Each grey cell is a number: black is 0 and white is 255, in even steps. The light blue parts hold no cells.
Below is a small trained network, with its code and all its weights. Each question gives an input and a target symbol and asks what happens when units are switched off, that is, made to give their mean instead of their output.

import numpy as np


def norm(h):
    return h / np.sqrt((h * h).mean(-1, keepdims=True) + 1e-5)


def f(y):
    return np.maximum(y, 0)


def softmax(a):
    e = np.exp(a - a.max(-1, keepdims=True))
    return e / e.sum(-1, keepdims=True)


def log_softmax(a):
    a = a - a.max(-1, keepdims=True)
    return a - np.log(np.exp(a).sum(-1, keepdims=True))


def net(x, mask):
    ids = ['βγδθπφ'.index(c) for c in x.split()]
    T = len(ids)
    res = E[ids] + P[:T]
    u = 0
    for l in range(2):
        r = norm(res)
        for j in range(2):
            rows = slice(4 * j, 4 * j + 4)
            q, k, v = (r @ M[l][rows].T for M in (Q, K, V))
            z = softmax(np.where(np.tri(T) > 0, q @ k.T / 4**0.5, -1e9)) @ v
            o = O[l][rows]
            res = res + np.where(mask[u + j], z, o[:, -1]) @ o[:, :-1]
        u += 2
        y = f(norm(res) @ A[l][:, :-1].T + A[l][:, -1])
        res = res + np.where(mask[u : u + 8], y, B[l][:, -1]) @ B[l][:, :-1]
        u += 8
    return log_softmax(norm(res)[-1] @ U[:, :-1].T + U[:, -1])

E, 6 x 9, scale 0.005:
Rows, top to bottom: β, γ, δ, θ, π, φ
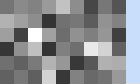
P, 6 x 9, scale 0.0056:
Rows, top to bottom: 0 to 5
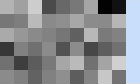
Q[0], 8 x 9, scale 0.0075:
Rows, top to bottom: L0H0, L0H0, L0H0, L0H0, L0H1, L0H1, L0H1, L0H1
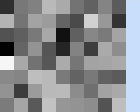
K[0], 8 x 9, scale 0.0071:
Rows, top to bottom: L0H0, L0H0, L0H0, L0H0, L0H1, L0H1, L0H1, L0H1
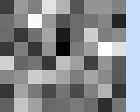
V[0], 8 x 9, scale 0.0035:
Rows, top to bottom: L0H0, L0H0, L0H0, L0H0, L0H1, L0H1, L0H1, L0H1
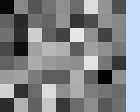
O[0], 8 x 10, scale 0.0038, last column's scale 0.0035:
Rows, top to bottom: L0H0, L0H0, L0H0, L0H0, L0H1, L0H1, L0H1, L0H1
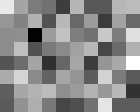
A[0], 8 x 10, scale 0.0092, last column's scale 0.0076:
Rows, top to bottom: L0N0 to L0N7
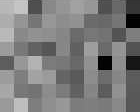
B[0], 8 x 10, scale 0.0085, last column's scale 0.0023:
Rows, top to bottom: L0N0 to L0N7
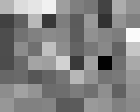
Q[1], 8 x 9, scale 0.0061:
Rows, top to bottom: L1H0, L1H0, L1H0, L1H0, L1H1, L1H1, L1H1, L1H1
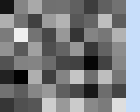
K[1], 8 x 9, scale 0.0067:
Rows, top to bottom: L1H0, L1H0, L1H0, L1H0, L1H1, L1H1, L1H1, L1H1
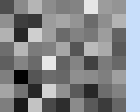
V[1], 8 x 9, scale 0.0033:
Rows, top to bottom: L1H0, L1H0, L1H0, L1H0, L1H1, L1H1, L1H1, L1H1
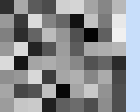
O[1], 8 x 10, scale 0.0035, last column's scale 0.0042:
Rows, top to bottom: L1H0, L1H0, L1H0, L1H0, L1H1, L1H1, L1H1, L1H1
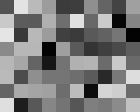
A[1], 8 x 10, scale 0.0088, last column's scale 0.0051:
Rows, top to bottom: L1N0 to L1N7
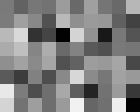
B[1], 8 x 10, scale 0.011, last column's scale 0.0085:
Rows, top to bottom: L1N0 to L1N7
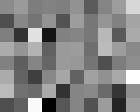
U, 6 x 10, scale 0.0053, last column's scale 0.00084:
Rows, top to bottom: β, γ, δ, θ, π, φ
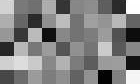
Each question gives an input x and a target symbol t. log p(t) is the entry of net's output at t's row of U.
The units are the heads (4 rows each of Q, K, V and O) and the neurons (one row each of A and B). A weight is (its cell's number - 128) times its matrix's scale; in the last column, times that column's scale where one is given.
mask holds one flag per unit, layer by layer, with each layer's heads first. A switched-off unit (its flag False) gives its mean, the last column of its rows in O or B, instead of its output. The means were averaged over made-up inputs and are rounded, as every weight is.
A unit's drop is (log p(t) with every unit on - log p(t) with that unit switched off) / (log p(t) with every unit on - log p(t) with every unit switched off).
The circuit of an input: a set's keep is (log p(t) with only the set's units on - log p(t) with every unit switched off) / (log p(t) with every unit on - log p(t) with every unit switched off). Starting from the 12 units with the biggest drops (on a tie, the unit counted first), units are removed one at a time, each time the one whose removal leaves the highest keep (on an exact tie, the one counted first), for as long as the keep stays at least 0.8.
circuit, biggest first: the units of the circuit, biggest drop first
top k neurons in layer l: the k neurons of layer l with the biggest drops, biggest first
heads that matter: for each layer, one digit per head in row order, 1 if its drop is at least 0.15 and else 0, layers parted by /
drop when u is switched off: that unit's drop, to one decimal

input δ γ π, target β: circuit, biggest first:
L1N6, L1H0
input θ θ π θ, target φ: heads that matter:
11 / 00
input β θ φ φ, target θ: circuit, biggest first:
L1H1
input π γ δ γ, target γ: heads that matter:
10 / 00
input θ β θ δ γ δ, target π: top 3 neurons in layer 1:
L1N5, L1N2, L1N7
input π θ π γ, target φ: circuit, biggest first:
L0H0, L0N4
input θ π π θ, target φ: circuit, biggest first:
L0N4, L0H0
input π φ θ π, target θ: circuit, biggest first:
L1N5, L1H1
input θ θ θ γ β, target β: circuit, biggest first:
L1N6, L0H1
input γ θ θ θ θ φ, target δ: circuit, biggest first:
L0H0, L1N2
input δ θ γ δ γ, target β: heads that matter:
11 / 10
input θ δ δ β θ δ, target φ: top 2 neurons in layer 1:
L1N5, L1N2
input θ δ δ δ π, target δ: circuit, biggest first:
L1N7, L1H1
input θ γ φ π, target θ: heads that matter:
01 / 01
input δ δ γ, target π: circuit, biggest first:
L0N0
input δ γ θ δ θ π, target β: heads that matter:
00 / 10
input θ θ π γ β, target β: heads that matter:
01 / 10
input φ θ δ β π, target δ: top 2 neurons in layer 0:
L0N3, L0N4
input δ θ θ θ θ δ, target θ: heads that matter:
10 / 11
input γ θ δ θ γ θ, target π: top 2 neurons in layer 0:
L0N0, L0N2
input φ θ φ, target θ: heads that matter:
11 / 01
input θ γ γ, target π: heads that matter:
01 / 00
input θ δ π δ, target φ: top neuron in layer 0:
L0N4
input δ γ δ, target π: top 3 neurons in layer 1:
L1N5, L1N0, L1N2
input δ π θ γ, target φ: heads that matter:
11 / 00
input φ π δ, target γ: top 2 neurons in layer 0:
L0N2, L0N5
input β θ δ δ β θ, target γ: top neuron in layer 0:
L0N2
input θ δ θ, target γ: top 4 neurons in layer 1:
L1N7, L1N2, L1N1, L1N4
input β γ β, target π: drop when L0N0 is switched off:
0.3
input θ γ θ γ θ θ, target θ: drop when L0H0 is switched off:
-0.1
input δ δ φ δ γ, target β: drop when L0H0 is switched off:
0.6
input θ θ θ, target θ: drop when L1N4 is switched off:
0.0
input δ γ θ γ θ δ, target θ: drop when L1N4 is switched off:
0.1
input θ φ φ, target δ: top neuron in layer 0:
L0N2
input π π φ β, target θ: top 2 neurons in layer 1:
L1N5, L1N2
